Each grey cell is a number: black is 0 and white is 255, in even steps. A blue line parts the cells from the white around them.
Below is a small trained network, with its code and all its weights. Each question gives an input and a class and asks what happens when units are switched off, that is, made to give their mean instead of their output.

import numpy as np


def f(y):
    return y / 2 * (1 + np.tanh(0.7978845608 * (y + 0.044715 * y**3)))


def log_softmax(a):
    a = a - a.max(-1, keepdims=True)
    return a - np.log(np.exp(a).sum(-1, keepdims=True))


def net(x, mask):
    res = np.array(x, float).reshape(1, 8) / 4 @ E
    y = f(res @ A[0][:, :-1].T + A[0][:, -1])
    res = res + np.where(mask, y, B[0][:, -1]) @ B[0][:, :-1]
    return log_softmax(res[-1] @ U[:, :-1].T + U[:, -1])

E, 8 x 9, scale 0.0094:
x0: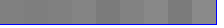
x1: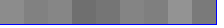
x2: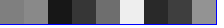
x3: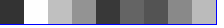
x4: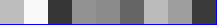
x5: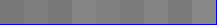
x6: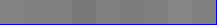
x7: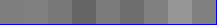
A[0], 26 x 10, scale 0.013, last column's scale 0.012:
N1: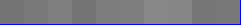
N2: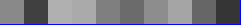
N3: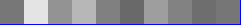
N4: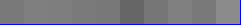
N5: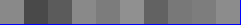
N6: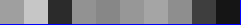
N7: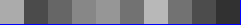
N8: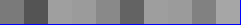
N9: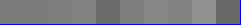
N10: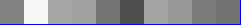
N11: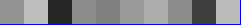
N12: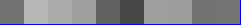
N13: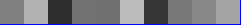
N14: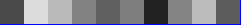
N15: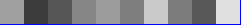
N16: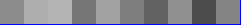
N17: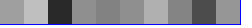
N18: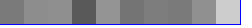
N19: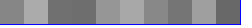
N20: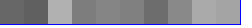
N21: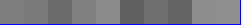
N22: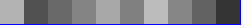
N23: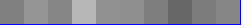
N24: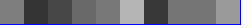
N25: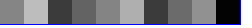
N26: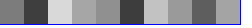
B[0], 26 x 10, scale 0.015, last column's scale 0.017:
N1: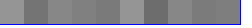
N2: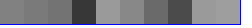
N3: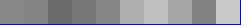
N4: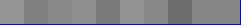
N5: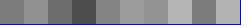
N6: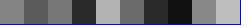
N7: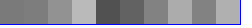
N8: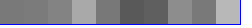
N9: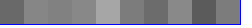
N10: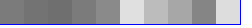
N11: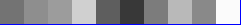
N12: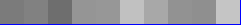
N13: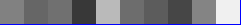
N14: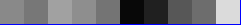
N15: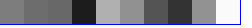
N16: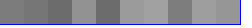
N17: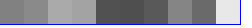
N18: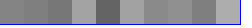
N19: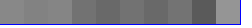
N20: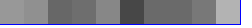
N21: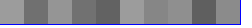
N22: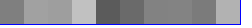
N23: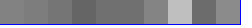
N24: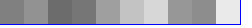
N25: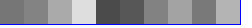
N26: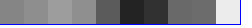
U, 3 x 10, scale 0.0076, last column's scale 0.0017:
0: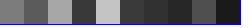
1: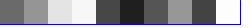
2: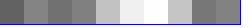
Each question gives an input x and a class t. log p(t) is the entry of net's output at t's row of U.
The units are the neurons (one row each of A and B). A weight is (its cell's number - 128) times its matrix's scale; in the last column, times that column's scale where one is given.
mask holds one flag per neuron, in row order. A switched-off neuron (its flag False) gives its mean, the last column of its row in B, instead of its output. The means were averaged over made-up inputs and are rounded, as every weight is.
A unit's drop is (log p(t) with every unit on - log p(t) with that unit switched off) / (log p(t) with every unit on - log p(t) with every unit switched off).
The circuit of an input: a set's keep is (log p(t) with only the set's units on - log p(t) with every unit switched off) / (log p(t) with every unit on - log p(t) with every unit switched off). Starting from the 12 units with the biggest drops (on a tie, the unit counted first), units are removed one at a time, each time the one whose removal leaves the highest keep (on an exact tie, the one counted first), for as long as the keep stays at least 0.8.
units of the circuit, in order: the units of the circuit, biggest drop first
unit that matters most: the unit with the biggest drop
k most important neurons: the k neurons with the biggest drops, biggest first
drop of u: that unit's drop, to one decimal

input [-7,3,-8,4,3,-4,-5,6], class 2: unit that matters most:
N10
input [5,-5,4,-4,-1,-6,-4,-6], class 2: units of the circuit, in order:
(N24; N14)
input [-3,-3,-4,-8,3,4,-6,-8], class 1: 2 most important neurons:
(N7; N22)
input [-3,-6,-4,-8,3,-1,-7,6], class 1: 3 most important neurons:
(N7; N22; N13)
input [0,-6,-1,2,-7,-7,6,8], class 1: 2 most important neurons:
(N15; N13)
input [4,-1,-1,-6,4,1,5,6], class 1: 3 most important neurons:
(N11; N13; N7)
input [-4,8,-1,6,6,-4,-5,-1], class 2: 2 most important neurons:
(N10; N3)
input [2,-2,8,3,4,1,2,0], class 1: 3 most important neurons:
(N25; N15; N11)
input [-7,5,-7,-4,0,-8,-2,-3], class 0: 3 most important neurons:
(N15; N2; N11)
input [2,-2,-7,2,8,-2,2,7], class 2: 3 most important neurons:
(N10; N3; N12)
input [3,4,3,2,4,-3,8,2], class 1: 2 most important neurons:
(N15; N11)
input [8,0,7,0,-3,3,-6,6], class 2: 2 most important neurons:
(N24; N26)
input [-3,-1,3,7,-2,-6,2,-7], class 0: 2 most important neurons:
(N11; N13)
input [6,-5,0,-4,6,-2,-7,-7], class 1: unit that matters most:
N11
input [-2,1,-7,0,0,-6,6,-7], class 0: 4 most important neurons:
(N26; N11; N2; N17)
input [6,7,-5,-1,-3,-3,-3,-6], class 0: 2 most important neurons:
(N11; N2)
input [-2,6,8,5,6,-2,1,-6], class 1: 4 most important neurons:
(N25; N11; N15; N17)
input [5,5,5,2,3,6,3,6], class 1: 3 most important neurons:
(N15; N25; N11)
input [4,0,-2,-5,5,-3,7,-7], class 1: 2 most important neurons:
(N11; N13)
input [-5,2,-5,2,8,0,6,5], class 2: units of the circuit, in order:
(N10)
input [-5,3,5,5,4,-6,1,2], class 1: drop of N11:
0.1
